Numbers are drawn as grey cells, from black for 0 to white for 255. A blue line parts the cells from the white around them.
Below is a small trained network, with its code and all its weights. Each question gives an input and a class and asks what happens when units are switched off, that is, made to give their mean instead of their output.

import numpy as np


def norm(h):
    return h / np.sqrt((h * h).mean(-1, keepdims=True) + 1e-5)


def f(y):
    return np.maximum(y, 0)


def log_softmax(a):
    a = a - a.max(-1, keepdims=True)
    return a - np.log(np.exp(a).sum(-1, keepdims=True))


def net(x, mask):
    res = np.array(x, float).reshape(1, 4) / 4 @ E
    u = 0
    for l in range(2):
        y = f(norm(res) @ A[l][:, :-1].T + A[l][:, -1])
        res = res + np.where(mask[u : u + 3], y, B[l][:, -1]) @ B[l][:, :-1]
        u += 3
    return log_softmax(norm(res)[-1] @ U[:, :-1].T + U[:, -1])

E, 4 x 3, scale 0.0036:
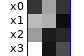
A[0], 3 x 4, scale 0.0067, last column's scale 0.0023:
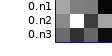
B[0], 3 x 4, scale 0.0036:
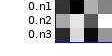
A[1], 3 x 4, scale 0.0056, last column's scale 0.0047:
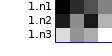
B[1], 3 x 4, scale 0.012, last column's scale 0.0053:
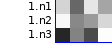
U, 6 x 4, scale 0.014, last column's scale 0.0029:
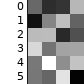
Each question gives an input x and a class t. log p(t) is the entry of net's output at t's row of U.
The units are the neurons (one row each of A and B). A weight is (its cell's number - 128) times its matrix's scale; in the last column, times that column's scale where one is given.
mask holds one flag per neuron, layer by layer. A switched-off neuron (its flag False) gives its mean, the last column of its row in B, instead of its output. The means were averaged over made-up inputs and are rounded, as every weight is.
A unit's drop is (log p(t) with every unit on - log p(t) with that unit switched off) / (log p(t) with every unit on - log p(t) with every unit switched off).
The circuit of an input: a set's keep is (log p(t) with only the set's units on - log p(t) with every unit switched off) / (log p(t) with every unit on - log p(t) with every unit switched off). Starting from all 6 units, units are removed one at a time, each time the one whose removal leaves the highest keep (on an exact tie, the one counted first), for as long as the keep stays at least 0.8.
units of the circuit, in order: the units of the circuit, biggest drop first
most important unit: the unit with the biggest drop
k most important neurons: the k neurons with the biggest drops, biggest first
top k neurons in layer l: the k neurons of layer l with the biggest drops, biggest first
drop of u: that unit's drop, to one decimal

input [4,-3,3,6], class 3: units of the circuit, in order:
[1.n1; 0.n3; 1.n3]
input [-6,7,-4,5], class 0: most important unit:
1.n3
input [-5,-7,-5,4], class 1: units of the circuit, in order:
[1.n2; 1.n3]
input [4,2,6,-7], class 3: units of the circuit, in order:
[1.n2; 1.n1]
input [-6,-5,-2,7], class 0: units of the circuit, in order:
[1.n3; 1.n1]
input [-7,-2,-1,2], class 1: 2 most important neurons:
[1.n2; 1.n3]
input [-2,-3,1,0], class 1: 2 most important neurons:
[1.n2; 0.n2]
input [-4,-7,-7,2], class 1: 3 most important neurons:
[1.n2; 1.n3; 1.n1]
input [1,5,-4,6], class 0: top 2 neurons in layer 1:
[1.n2; 1.n3]
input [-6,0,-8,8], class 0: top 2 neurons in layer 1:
[1.n3; 1.n1]
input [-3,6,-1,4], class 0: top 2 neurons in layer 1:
[1.n2; 1.n3]
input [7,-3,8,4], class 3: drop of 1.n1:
0.2
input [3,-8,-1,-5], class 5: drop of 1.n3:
0.4
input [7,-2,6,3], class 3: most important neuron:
[1.n1]
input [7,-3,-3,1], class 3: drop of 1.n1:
0.0
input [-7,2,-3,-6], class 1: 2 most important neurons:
[1.n2; 1.n3]
